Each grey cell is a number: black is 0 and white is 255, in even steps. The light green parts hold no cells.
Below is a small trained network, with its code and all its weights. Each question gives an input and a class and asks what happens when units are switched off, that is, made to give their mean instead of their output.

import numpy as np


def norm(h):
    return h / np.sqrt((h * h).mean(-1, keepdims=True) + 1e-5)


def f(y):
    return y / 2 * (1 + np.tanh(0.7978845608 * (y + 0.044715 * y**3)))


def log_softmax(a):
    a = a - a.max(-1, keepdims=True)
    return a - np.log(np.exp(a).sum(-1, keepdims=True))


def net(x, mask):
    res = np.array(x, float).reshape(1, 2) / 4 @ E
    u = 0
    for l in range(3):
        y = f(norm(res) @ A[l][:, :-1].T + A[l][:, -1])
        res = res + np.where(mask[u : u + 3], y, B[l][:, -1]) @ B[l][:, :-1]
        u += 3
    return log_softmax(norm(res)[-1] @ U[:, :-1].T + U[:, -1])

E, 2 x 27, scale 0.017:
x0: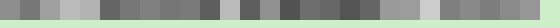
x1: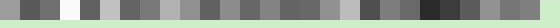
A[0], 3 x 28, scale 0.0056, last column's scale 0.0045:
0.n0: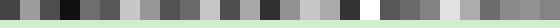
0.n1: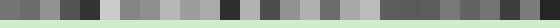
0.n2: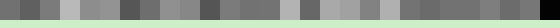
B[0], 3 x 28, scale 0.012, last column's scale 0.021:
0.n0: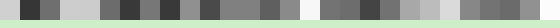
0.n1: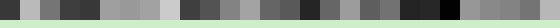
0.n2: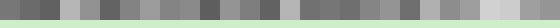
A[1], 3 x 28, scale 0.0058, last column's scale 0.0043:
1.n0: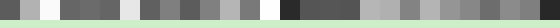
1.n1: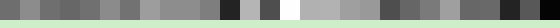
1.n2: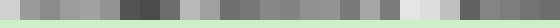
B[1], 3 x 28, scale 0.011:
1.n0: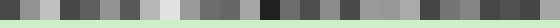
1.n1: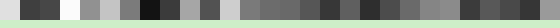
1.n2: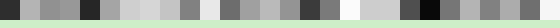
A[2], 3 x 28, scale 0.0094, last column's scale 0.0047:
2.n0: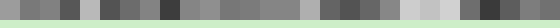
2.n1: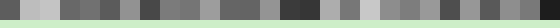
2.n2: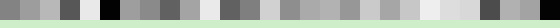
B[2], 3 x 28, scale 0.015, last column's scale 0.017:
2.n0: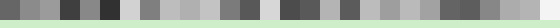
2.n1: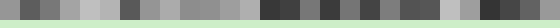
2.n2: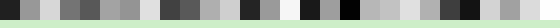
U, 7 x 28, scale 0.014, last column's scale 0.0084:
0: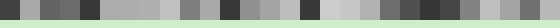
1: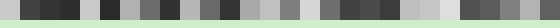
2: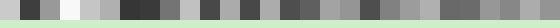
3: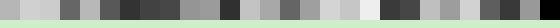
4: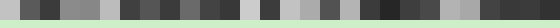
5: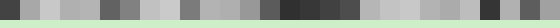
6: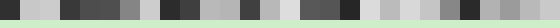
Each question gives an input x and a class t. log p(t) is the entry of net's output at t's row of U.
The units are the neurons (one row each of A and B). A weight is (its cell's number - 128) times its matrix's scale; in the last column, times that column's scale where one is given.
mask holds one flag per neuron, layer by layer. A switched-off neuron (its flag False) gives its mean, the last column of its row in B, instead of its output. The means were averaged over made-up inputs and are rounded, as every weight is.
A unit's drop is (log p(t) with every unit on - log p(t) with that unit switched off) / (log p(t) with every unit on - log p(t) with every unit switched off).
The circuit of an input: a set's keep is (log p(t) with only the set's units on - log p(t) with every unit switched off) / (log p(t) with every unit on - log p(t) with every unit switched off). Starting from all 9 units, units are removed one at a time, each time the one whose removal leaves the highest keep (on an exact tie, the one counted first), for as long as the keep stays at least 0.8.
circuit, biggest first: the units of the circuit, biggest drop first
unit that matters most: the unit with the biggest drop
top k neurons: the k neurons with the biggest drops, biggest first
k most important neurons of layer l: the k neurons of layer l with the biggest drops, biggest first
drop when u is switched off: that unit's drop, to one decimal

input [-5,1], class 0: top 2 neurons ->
[0.n1 0.n0]
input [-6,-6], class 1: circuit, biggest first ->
[1.n1 2.n2]
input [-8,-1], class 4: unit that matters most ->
0.n1
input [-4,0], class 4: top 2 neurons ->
[0.n1 2.n2]
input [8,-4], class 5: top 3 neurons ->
[0.n0 1.n0 2.n1]
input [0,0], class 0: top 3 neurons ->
[0.n0 0.n1 1.n2]
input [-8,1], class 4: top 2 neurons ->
[2.n2 2.n0]
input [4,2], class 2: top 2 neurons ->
[2.n2 0.n0]
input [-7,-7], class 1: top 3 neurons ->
[1.n1 0.n1 2.n2]
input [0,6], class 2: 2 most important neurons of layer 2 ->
[2.n2 2.n0]
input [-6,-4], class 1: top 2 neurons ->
[0.n0 2.n2]
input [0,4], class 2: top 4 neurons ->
[2.n2 1.n2 0.n1 2.n0]
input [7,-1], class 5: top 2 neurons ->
[0.n0 1.n0]
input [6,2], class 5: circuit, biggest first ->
[2.n2]
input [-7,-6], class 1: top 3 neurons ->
[2.n2 0.n1 1.n1]
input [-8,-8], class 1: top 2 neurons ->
[1.n1 0.n1]
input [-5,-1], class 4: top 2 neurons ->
[0.n1 2.n2]
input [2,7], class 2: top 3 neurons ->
[2.n2 1.n2 0.n1]
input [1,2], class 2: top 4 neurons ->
[2.n2 1.n2 0.n0 0.n1]
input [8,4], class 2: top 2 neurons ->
[2.n2 2.n0]
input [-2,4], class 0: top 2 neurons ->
[0.n0 2.n2]
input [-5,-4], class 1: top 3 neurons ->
[2.n2 0.n1 0.n0]
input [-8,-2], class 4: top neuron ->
[0.n1]
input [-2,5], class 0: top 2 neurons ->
[0.n0 2.n2]
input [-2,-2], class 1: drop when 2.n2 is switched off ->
0.4
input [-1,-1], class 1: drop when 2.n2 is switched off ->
0.4
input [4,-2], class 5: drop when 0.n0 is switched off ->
1.5
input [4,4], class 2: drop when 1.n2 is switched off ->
0.2
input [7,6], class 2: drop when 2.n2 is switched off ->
1.1
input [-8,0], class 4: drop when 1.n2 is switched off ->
0.0
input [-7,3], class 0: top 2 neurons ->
[0.n0 0.n1]
